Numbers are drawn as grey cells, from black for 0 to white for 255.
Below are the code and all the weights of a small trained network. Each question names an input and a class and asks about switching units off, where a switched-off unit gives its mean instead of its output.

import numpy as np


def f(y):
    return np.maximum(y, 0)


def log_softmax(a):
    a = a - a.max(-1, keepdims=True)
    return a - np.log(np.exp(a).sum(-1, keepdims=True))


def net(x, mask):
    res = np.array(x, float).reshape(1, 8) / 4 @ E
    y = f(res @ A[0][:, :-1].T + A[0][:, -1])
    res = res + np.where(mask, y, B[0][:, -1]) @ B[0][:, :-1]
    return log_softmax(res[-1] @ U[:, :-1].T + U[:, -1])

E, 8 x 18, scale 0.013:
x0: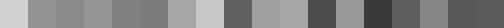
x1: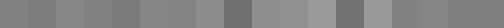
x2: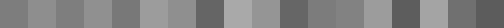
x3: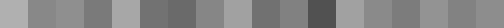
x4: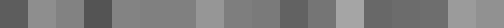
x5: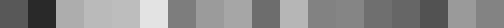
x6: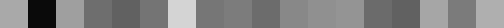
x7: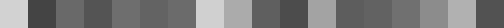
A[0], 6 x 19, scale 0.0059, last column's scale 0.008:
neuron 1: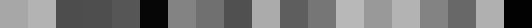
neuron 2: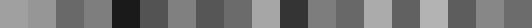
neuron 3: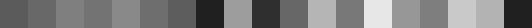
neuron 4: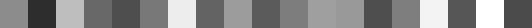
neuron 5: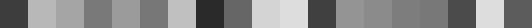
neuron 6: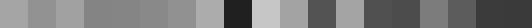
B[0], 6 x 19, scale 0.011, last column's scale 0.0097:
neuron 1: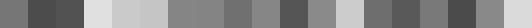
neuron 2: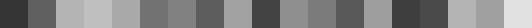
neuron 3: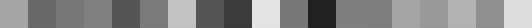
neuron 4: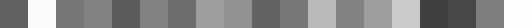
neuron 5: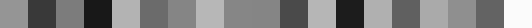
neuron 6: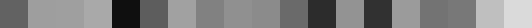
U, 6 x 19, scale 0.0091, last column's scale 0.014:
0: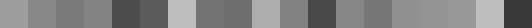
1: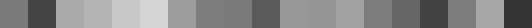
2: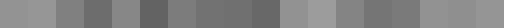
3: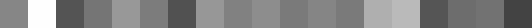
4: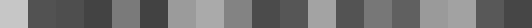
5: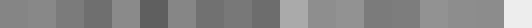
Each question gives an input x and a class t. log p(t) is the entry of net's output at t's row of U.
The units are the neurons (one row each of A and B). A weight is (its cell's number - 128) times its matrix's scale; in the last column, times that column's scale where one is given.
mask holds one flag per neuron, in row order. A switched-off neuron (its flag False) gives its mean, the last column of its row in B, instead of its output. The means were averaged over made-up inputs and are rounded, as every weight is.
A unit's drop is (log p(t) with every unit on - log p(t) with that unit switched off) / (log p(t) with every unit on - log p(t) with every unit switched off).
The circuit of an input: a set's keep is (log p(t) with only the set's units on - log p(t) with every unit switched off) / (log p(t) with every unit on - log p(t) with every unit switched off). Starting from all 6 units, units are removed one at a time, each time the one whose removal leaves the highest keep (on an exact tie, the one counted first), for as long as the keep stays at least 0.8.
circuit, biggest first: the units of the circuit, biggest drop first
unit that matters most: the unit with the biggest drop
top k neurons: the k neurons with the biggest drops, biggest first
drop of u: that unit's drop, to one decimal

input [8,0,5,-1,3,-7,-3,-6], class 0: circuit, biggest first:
[neuron 6]
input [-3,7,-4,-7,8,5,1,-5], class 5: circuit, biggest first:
[neuron 1; neuron 2]
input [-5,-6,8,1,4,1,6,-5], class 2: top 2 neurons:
[neuron 5; neuron 4]
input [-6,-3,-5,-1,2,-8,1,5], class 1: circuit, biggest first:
[neuron 1; neuron 2]
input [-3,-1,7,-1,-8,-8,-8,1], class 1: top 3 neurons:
[neuron 2; neuron 1; neuron 4]
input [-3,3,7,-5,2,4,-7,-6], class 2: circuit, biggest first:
[neuron 4; neuron 5]
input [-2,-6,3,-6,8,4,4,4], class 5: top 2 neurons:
[neuron 5; neuron 1]
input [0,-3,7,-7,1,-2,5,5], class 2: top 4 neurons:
[neuron 5; neuron 4; neuron 2; neuron 1]
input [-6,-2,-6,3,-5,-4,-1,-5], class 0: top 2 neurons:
[neuron 3; neuron 4]
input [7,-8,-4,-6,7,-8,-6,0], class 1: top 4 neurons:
[neuron 1; neuron 2; neuron 3; neuron 4]
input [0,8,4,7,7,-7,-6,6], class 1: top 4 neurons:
[neuron 1; neuron 2; neuron 4; neuron 5]
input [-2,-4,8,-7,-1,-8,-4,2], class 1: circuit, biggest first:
[neuron 2; neuron 1]
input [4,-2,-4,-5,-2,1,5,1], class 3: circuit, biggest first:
[neuron 4; neuron 2]
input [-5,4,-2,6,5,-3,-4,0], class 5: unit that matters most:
neuron 4
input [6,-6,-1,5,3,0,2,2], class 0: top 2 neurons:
[neuron 6; neuron 5]
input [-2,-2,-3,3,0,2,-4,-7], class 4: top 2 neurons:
[neuron 5; neuron 4]
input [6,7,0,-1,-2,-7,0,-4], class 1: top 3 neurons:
[neuron 1; neuron 2; neuron 3]
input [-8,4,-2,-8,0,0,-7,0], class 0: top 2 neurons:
[neuron 3; neuron 4]
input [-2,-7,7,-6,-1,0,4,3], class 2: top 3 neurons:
[neuron 5; neuron 1; neuron 4]
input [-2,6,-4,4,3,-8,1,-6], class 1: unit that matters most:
neuron 1
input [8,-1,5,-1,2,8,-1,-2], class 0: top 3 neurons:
[neuron 6; neuron 1; neuron 2]
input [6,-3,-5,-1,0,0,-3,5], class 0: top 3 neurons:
[neuron 6; neuron 5; neuron 4]
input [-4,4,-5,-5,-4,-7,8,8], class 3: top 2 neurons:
[neuron 4; neuron 5]
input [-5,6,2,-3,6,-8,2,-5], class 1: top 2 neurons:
[neuron 1; neuron 2]
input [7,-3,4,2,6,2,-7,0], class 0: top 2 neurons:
[neuron 6; neuron 4]
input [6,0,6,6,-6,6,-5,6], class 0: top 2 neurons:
[neuron 6; neuron 5]
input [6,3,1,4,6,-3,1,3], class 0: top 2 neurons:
[neuron 6; neuron 5]
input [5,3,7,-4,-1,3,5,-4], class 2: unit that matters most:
neuron 3
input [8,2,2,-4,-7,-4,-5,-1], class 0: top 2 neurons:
[neuron 6; neuron 4]
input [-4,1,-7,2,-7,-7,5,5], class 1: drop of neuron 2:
0.3
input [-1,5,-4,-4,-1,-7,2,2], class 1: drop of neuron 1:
0.3
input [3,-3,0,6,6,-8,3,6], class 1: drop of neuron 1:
0.4
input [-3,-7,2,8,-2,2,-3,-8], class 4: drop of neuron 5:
0.7
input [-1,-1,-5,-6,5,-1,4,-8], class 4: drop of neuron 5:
0.9
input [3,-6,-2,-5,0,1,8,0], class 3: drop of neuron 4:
0.7
